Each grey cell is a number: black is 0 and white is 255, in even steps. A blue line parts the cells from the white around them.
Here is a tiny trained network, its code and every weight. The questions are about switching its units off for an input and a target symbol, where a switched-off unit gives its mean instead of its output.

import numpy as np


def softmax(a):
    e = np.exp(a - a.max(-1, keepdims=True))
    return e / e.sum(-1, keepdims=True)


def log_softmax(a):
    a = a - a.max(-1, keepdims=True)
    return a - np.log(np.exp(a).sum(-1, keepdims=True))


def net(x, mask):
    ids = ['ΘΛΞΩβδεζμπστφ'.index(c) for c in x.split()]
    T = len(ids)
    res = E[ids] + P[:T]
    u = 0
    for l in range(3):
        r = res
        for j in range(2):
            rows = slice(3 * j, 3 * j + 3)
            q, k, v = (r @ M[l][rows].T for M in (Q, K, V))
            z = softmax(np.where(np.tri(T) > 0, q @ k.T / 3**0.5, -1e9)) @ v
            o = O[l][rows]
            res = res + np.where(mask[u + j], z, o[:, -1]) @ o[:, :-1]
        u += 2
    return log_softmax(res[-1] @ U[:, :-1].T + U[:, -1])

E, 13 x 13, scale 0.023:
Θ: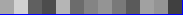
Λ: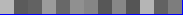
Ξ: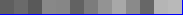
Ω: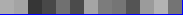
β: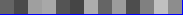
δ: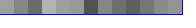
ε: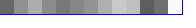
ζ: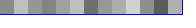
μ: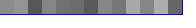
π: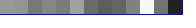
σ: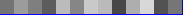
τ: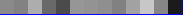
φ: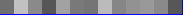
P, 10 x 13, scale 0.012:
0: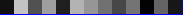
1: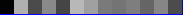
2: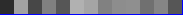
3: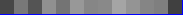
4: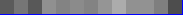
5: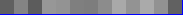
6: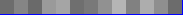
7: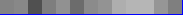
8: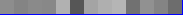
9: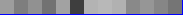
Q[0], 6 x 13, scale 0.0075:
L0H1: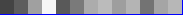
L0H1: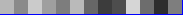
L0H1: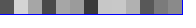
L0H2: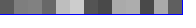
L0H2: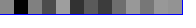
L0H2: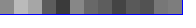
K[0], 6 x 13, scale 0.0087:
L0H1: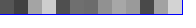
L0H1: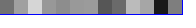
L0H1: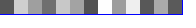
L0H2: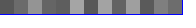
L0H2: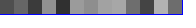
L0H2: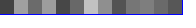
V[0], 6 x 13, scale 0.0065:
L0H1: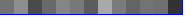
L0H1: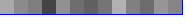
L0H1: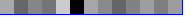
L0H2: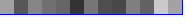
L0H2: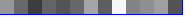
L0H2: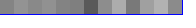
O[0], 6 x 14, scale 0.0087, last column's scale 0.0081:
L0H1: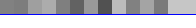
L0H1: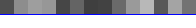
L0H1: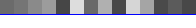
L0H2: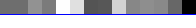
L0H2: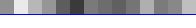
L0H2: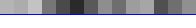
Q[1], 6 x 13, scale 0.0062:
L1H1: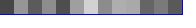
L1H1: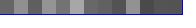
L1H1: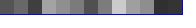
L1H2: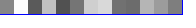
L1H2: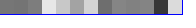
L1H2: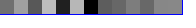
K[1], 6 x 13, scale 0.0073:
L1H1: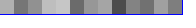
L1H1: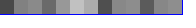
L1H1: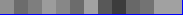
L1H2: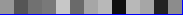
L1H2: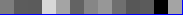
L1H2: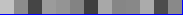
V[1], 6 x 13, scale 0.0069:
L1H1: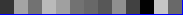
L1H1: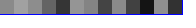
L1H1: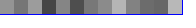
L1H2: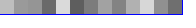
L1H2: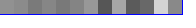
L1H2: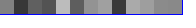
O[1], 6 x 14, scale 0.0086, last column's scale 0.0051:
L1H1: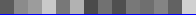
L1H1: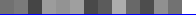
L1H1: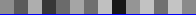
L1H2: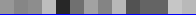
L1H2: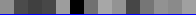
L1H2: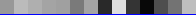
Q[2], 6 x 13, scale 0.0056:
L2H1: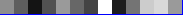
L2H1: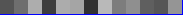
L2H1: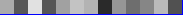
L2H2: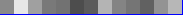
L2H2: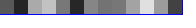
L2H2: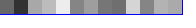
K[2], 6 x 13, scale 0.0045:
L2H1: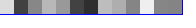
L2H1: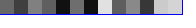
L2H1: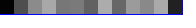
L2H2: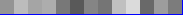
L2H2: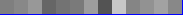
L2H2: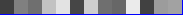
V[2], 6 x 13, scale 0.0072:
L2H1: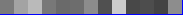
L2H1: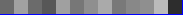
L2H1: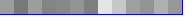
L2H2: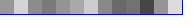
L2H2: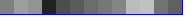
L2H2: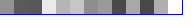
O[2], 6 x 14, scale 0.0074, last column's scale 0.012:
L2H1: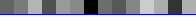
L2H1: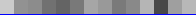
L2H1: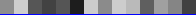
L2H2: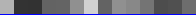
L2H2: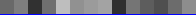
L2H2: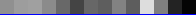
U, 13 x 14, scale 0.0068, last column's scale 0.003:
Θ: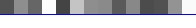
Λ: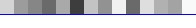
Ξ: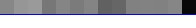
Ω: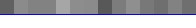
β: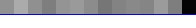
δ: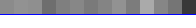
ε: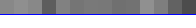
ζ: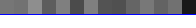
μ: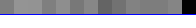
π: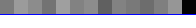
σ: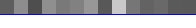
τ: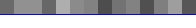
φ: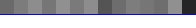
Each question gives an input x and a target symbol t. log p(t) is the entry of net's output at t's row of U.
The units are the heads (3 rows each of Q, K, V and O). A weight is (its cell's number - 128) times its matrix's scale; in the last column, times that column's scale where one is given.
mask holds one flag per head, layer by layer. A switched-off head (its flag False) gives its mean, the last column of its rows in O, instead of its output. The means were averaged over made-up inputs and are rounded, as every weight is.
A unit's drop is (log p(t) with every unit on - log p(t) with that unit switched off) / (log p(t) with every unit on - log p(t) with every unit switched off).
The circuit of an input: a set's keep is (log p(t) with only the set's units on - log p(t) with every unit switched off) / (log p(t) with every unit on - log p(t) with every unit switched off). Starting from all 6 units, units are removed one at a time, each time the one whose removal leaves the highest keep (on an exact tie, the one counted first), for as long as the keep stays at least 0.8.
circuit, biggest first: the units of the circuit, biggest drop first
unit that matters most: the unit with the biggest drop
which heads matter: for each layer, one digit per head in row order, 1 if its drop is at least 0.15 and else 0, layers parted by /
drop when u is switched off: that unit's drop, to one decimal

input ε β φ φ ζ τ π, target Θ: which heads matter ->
00 / 01 / 01
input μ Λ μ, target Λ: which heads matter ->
11 / 01 / 11
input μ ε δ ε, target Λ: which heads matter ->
01 / 01 / 11
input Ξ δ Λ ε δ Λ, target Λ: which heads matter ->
01 / 01 / 11
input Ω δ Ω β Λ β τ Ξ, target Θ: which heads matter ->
10 / 01 / 01
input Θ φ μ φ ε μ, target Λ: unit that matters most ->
L2H1
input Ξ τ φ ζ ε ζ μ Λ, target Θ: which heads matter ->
10 / 01 / 11
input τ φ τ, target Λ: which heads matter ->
10 / 01 / 10
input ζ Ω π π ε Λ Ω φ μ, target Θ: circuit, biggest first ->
(L0H1 L1H2)
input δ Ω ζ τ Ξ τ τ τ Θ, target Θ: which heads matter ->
10 / 01 / 01
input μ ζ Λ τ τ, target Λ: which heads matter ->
10 / 11 / 10
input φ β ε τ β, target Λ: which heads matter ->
01 / 01 / 10
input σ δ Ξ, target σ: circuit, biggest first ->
(L2H2 L1H2 L0H2)
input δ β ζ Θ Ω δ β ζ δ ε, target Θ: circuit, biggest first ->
(L0H1)
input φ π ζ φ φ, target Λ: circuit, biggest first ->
(L2H1 L1H2)
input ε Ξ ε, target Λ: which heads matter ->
00 / 01 / 11
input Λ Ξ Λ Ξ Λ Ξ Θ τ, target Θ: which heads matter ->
00 / 01 / 01
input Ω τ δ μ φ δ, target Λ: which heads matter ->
10 / 11 / 10
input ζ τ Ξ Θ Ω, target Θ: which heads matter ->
10 / 01 / 01
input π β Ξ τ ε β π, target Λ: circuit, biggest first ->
(L0H1)
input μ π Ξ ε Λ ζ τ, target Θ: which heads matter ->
01 / 01 / 11
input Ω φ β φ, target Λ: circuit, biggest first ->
(L0H1 L1H2)
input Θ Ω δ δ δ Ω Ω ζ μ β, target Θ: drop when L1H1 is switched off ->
-0.1
